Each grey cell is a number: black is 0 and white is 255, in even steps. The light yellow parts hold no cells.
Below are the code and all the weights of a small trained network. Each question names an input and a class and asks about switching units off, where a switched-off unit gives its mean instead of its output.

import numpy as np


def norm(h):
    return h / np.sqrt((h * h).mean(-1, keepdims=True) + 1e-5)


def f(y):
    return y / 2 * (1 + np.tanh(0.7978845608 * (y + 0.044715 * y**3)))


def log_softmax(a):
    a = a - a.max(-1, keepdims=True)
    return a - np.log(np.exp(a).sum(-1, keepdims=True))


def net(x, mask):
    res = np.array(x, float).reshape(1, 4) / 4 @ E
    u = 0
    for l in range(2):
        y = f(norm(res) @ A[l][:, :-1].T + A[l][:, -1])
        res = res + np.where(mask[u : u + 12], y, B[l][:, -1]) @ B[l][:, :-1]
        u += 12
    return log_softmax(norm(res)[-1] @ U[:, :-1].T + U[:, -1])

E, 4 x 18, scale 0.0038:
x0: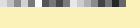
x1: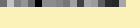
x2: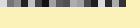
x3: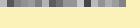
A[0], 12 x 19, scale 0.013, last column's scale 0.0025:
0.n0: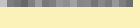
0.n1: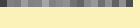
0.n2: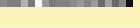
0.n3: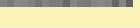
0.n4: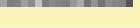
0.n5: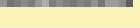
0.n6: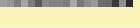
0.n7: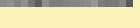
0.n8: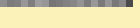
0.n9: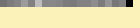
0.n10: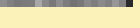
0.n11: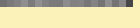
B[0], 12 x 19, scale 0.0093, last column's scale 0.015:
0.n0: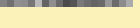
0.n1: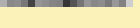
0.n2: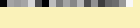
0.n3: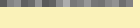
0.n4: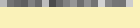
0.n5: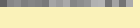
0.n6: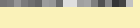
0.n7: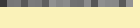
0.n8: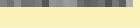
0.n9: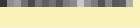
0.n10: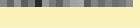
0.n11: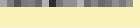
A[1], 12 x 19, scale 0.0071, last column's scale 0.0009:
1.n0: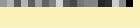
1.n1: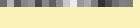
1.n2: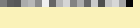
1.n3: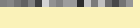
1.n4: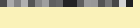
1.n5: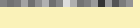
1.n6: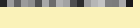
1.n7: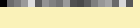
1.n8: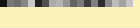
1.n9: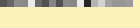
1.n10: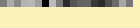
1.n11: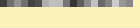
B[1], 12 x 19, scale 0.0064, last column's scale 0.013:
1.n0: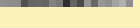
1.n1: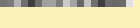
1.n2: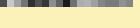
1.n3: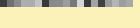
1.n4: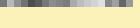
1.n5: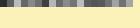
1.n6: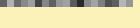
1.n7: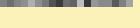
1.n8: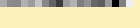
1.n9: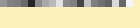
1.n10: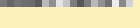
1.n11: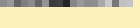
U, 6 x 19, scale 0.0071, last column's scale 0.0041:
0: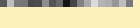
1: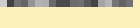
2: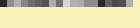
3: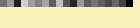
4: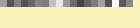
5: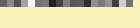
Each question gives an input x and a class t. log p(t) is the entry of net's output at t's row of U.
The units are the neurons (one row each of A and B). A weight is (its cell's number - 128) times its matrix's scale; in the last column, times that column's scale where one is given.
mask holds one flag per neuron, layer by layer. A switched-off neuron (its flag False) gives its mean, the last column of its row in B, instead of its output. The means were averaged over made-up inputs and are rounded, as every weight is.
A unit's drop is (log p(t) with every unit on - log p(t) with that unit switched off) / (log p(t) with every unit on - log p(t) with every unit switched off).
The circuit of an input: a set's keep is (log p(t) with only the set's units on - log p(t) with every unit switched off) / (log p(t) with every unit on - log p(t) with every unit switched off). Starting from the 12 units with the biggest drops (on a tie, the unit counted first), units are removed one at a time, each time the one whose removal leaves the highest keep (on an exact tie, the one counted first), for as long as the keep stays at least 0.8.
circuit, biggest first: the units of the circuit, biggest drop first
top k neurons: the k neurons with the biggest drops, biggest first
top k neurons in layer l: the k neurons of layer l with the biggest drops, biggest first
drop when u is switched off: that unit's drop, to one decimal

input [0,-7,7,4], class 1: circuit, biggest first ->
[0.n2]
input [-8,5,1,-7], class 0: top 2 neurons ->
[0.n2; 0.n6]
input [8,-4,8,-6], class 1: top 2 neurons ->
[0.n2; 0.n4]
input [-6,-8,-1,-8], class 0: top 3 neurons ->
[0.n2; 1.n11; 0.n8]
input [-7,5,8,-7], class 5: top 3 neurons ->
[0.n6; 0.n1; 0.n2]
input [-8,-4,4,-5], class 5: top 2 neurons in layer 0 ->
[0.n1; 0.n2]
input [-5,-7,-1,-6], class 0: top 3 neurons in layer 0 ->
[0.n2; 0.n6; 0.n8]
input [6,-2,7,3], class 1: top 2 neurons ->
[0.n2; 0.n4]
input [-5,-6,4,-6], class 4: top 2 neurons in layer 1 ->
[1.n10; 1.n11]
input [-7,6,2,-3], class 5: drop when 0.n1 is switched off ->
0.3
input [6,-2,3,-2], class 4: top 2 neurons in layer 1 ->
[1.n10; 1.n9]
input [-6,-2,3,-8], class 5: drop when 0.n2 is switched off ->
0.2
